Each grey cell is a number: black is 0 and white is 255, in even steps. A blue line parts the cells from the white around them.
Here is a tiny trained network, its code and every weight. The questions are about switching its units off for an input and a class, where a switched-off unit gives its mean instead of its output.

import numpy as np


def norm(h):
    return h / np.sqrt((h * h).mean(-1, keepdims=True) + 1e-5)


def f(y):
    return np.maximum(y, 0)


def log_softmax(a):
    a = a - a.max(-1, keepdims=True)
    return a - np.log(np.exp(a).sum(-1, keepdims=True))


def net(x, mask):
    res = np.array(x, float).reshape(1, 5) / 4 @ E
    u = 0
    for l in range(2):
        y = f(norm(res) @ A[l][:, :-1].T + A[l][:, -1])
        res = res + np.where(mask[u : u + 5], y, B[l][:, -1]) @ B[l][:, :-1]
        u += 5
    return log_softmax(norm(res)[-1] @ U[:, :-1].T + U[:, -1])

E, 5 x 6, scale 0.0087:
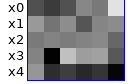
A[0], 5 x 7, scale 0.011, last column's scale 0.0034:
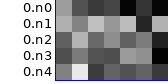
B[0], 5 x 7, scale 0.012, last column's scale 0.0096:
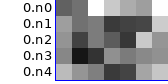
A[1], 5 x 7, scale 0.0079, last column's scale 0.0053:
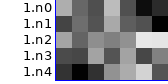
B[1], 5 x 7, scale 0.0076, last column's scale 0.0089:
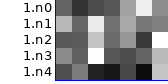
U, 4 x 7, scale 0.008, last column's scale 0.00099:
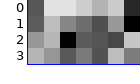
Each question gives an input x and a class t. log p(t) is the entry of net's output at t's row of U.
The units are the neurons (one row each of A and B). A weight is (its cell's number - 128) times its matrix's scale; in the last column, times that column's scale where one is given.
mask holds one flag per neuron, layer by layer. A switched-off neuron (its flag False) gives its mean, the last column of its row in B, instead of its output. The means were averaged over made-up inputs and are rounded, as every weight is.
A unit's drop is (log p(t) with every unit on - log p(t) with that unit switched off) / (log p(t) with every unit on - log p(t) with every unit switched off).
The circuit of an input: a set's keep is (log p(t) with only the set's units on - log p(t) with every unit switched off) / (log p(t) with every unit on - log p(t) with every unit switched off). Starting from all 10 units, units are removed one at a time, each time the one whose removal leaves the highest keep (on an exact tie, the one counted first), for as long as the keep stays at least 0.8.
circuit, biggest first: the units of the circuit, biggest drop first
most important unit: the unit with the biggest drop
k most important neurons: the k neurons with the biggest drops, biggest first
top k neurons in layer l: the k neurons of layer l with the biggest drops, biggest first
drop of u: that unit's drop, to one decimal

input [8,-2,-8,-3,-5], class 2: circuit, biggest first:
[0.n0; 1.n4]
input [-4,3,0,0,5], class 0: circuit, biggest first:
[0.n0]
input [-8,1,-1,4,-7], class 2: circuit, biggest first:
[0.n1; 0.n0]
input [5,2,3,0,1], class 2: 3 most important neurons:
[1.n4; 0.n0; 0.n3]
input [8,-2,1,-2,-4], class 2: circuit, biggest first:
[0.n0; 1.n4]
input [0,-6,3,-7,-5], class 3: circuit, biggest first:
[0.n0; 0.n2]
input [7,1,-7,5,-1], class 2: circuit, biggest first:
[0.n0; 1.n4]
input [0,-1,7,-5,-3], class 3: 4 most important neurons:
[0.n0; 0.n4; 0.n2; 1.n4]
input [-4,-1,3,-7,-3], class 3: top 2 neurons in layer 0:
[0.n0; 0.n4]
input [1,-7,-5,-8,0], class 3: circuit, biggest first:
[0.n2; 0.n4]
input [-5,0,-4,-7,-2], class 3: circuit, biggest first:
[0.n4; 0.n2]
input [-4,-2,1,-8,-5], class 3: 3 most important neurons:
[0.n0; 0.n4; 0.n2]
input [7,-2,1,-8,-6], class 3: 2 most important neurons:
[0.n0; 0.n2]
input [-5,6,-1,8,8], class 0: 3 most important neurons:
[0.n0; 1.n4; 0.n4]
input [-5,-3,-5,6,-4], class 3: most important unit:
0.n1
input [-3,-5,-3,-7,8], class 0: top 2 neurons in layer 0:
[0.n0; 0.n1]
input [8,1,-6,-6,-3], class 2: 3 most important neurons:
[0.n0; 1.n4; 0.n3]
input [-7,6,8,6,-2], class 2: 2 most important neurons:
[0.n1; 0.n0]
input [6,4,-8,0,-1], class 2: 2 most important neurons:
[0.n0; 1.n4]
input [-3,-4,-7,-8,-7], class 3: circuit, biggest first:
[0.n0]
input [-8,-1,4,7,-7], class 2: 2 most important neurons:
[0.n1; 0.n0]
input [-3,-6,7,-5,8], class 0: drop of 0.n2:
0.0
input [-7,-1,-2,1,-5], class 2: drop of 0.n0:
0.7
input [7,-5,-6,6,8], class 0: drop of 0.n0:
1.0
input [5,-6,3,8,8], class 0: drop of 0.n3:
0.1
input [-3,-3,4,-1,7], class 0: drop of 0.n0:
1.1
